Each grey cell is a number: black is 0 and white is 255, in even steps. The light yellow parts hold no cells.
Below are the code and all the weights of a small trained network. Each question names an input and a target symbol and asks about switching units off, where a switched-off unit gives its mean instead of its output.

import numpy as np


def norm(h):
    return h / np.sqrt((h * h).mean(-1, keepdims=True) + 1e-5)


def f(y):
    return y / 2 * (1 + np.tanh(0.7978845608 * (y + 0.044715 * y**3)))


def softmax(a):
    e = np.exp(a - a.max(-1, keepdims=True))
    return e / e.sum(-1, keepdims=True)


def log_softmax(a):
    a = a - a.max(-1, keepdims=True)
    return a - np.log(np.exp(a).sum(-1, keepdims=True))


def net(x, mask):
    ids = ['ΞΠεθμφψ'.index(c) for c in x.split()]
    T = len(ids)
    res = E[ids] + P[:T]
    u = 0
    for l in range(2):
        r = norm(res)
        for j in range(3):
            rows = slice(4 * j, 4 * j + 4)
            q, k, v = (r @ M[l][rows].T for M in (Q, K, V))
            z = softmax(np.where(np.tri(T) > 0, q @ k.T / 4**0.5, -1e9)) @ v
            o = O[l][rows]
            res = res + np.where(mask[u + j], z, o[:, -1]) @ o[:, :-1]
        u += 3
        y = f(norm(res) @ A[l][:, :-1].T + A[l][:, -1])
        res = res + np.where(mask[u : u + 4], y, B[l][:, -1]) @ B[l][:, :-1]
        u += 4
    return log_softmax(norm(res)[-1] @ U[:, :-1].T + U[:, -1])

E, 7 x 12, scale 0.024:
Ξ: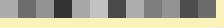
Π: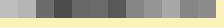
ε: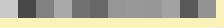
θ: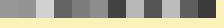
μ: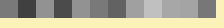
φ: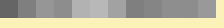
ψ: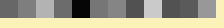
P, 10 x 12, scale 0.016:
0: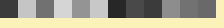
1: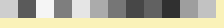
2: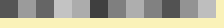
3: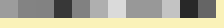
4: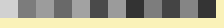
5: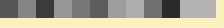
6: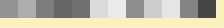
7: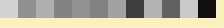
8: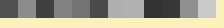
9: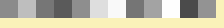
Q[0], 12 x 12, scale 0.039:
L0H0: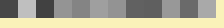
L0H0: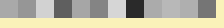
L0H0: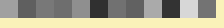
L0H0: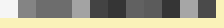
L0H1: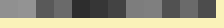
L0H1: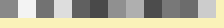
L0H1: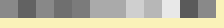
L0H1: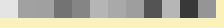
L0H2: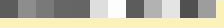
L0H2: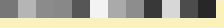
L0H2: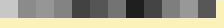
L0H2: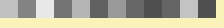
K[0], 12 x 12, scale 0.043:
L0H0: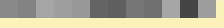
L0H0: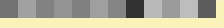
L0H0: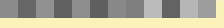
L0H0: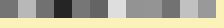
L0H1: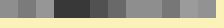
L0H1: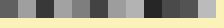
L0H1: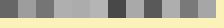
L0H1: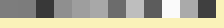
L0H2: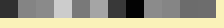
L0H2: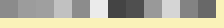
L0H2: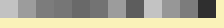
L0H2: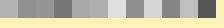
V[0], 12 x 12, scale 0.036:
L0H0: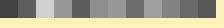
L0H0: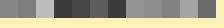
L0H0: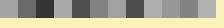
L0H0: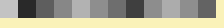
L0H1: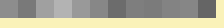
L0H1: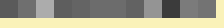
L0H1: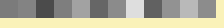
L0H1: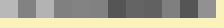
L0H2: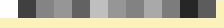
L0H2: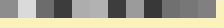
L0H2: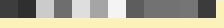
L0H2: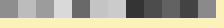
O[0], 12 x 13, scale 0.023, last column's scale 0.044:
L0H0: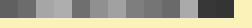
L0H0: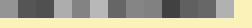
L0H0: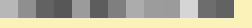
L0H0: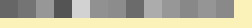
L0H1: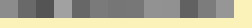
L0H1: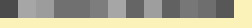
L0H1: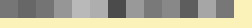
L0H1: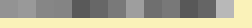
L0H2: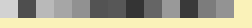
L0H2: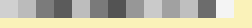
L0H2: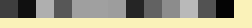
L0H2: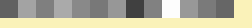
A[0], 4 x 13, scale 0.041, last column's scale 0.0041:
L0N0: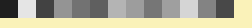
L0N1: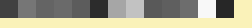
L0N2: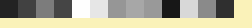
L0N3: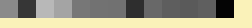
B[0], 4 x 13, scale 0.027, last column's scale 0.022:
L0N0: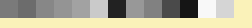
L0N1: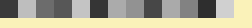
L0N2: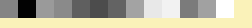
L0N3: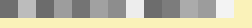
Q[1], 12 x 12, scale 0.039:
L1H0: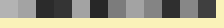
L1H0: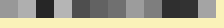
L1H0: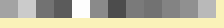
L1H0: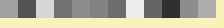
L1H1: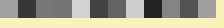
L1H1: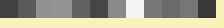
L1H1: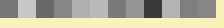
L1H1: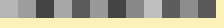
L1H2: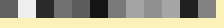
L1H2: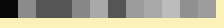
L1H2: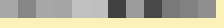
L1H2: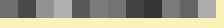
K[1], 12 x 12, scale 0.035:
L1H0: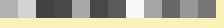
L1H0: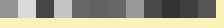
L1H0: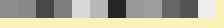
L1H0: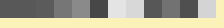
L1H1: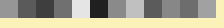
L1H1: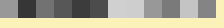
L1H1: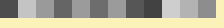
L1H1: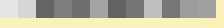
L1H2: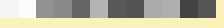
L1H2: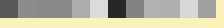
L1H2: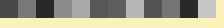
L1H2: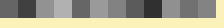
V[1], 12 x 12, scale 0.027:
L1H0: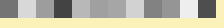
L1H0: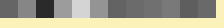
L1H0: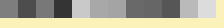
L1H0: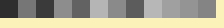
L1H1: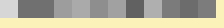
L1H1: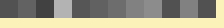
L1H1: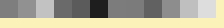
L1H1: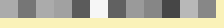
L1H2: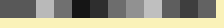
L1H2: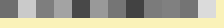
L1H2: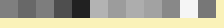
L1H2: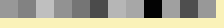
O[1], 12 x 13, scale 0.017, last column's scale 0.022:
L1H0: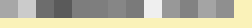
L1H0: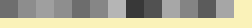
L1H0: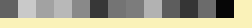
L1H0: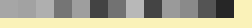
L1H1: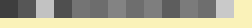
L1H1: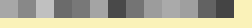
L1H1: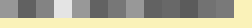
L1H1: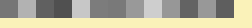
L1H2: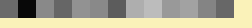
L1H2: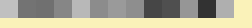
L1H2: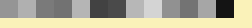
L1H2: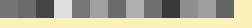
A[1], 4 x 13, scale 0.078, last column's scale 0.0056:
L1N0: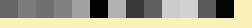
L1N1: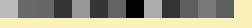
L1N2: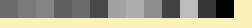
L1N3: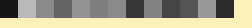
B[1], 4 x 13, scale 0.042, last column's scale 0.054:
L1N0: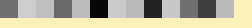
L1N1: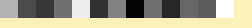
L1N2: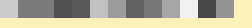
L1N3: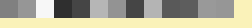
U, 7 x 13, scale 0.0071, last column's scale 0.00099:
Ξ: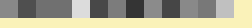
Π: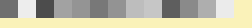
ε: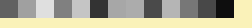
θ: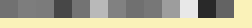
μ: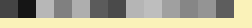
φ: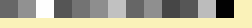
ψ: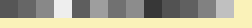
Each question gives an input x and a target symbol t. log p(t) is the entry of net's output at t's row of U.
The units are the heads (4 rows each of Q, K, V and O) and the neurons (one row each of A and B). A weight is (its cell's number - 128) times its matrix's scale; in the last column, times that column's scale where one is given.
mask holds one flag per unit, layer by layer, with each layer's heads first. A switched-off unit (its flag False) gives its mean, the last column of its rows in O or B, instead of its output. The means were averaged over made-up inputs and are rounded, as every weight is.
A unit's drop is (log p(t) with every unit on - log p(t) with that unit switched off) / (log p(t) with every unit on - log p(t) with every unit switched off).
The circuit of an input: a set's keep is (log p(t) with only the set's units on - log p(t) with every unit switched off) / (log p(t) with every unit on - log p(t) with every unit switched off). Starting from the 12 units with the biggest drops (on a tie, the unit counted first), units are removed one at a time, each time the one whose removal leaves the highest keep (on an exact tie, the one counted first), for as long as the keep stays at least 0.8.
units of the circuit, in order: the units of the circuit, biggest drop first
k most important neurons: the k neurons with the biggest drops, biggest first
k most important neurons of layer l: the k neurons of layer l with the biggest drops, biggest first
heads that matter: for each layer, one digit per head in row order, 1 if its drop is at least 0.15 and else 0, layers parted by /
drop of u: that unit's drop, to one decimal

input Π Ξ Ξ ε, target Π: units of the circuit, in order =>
L0H2
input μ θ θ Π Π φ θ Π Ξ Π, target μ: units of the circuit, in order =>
L0H2; L0N2
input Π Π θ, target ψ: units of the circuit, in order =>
L0H0; L1N1
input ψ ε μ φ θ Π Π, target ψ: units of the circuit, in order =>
L0H2; L0N0; L0H0
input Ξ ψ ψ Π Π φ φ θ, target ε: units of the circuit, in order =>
L0H2; L1N0
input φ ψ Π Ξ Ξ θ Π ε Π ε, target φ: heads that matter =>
001 / 000
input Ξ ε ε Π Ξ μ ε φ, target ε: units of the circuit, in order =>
L0H2; L1N0
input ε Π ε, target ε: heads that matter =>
100 / 000
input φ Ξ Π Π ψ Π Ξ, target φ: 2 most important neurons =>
L0N0; L1N3
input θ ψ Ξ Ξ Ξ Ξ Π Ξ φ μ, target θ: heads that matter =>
101 / 100
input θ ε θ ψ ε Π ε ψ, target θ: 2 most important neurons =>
L1N2; L0N3
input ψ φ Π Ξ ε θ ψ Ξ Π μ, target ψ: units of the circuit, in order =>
L0H2; L0H0; L0N0
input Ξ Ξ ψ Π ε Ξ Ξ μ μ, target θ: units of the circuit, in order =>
L0H2; L1N2
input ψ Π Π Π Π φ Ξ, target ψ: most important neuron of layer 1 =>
L1N1
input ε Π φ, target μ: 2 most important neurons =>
L0N2; L0N0
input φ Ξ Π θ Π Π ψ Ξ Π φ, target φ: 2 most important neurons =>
L0N0; L1N3
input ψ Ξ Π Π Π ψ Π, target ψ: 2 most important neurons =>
L0N0; L1N1
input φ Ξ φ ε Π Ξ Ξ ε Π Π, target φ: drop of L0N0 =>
1.1
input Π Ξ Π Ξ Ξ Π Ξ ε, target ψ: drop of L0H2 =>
0.9
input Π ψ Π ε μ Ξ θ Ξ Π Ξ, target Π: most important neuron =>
L1N1
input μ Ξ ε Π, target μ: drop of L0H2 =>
1.1
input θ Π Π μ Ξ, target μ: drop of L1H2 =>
0.0
